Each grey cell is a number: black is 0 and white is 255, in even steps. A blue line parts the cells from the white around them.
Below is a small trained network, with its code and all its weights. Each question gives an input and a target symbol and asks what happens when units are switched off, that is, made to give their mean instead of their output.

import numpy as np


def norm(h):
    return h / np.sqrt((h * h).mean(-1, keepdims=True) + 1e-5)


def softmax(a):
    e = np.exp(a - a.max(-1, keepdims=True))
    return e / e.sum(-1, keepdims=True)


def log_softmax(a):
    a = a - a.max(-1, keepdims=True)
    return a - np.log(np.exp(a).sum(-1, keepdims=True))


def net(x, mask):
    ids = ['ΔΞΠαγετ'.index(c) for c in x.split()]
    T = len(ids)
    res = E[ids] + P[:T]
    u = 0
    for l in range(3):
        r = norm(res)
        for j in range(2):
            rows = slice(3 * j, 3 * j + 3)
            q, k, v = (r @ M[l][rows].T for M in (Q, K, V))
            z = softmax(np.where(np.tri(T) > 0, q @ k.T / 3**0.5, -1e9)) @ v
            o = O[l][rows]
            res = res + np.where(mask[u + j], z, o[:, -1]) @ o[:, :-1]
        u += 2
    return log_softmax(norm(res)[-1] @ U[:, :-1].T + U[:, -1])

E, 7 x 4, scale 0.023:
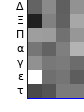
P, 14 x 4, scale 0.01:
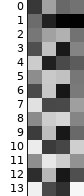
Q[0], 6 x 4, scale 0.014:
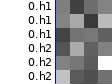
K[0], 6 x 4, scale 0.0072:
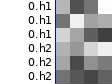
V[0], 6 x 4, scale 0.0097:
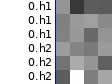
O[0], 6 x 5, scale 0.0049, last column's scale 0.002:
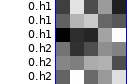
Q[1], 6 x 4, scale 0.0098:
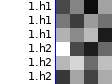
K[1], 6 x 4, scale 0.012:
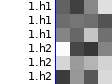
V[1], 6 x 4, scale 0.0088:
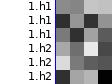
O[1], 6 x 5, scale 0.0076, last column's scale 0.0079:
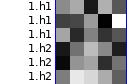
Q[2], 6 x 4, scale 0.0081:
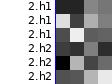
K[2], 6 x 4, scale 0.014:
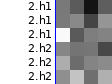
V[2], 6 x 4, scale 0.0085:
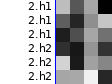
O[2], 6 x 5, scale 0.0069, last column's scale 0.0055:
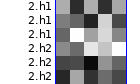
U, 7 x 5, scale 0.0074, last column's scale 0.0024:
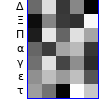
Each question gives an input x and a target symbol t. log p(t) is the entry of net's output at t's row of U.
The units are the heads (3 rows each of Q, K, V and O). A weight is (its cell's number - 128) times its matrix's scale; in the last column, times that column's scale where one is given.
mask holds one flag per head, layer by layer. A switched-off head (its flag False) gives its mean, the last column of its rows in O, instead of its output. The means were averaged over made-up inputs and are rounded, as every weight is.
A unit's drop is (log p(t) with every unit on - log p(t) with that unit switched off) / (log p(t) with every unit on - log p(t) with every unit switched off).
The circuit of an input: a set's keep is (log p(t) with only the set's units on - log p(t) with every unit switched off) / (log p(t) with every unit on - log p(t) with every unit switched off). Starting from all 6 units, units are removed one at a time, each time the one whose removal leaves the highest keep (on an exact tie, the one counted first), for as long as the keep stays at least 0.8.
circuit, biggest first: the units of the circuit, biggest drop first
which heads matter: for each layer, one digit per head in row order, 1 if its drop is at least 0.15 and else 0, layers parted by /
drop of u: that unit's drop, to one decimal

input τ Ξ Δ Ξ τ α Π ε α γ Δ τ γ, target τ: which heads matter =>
00 / 10 / 00
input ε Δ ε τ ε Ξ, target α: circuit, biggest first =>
1.h2, 0.h2, 1.h1
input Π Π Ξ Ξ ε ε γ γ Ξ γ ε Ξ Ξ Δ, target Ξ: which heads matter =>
00 / 01 / 00
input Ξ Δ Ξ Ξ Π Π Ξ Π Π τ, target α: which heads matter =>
00 / 11 / 11
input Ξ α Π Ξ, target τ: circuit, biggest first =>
1.h2
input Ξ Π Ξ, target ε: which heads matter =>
00 / 01 / 01
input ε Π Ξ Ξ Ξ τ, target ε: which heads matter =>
00 / 01 / 00
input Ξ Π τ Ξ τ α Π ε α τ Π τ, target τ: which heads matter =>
10 / 11 / 10
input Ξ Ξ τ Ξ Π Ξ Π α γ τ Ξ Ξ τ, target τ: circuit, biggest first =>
1.h2, 2.h1
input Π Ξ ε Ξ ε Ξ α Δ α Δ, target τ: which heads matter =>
00 / 01 / 00
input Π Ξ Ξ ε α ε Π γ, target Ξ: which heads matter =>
00 / 01 / 00
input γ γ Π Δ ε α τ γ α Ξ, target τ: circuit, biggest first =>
1.h2, 1.h1
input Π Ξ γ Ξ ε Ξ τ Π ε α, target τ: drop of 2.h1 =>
0.3
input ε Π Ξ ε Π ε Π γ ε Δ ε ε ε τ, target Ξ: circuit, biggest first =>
1.h2
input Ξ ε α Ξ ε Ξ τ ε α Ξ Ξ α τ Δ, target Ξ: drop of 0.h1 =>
0.1
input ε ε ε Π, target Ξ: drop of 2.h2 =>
0.1
